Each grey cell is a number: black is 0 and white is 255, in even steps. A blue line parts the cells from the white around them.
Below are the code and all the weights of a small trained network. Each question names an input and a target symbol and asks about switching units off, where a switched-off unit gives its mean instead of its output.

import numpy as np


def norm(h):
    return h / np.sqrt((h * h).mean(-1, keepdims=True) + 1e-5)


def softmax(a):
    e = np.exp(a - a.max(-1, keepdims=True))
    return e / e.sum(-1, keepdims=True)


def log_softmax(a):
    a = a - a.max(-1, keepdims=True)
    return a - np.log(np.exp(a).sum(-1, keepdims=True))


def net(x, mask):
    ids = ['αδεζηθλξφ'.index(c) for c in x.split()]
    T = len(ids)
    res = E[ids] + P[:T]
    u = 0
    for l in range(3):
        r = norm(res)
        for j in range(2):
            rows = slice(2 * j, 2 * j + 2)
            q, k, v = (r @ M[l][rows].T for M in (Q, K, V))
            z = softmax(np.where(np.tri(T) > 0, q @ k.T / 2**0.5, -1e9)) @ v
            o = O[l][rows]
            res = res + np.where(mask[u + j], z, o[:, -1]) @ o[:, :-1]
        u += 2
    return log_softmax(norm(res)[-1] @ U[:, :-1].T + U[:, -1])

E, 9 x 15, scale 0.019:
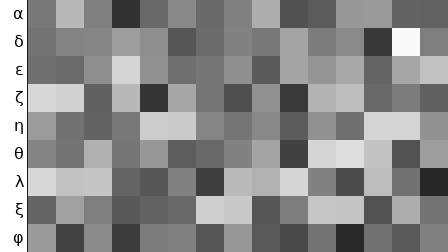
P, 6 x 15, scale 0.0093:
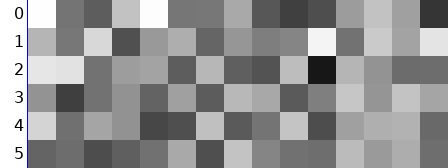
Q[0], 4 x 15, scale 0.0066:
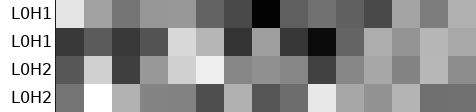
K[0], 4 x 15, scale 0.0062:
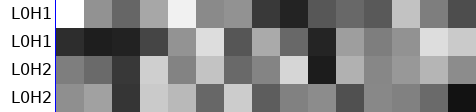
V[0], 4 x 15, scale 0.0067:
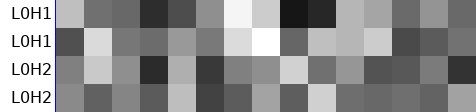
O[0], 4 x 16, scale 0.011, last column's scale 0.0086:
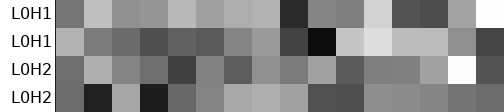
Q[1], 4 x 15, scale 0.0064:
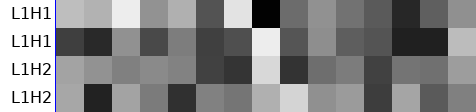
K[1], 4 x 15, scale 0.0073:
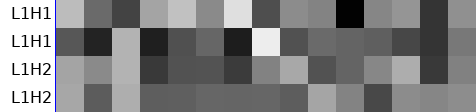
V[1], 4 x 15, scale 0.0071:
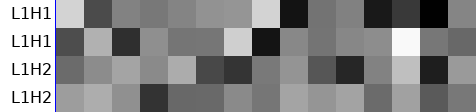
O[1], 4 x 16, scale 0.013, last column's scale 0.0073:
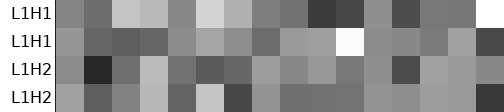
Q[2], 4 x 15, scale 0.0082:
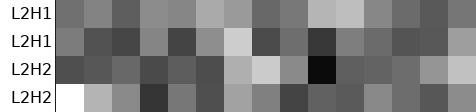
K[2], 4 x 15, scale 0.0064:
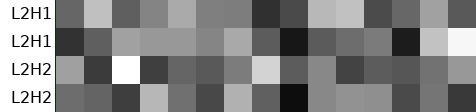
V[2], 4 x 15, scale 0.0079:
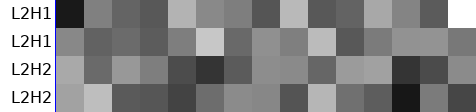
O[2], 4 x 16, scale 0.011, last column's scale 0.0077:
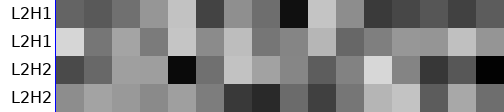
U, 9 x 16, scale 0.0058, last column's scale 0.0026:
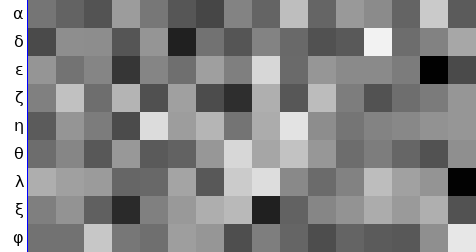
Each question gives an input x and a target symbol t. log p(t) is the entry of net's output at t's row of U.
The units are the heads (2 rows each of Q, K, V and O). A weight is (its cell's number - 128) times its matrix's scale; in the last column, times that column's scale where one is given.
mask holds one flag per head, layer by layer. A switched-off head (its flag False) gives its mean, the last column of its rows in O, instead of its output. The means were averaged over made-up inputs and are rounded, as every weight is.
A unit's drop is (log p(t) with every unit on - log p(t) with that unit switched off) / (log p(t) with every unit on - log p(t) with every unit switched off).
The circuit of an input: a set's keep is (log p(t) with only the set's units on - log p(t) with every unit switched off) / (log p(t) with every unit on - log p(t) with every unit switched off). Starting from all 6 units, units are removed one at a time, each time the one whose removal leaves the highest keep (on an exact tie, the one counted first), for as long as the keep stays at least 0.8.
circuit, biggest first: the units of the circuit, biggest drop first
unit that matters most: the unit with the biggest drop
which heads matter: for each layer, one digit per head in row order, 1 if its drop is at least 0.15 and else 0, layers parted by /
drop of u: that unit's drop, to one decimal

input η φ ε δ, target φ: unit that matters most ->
L0H2
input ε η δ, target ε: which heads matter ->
11 / 00 / 00
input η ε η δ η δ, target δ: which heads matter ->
10 / 11 / 00
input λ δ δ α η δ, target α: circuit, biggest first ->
(L1H2; L1H1)
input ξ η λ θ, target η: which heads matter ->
01 / 11 / 01
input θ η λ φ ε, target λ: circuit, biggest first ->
(L0H1; L2H1; L1H1)
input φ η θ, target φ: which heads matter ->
11 / 10 / 00
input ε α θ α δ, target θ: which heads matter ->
10 / 10 / 11
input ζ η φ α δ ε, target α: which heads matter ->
10 / 11 / 00
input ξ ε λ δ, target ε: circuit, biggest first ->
(L0H2; L0H1)
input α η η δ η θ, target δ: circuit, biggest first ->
(L1H1; L0H1)
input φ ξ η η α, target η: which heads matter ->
00 / 10 / 00
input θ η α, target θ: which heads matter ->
01 / 10 / 01
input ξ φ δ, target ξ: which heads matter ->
11 / 00 / 00
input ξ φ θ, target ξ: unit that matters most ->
L0H1
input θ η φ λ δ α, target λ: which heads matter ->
10 / 11 / 10
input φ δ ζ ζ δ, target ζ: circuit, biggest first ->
(L2H1; L2H2; L1H1)
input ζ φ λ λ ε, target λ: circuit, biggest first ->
(L0H1; L2H1)
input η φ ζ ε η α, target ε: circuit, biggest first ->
(L0H2; L0H1)
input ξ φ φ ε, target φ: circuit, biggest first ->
(L1H1)
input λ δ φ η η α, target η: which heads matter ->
01 / 10 / 00
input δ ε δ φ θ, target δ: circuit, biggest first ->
(L0H1; L1H1; L0H2)
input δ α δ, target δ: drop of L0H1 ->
0.2
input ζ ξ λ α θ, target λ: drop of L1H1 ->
0.3
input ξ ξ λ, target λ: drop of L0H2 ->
0.0
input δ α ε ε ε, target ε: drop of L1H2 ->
0.0
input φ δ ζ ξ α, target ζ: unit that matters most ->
L0H2
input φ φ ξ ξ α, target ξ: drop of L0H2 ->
0.1
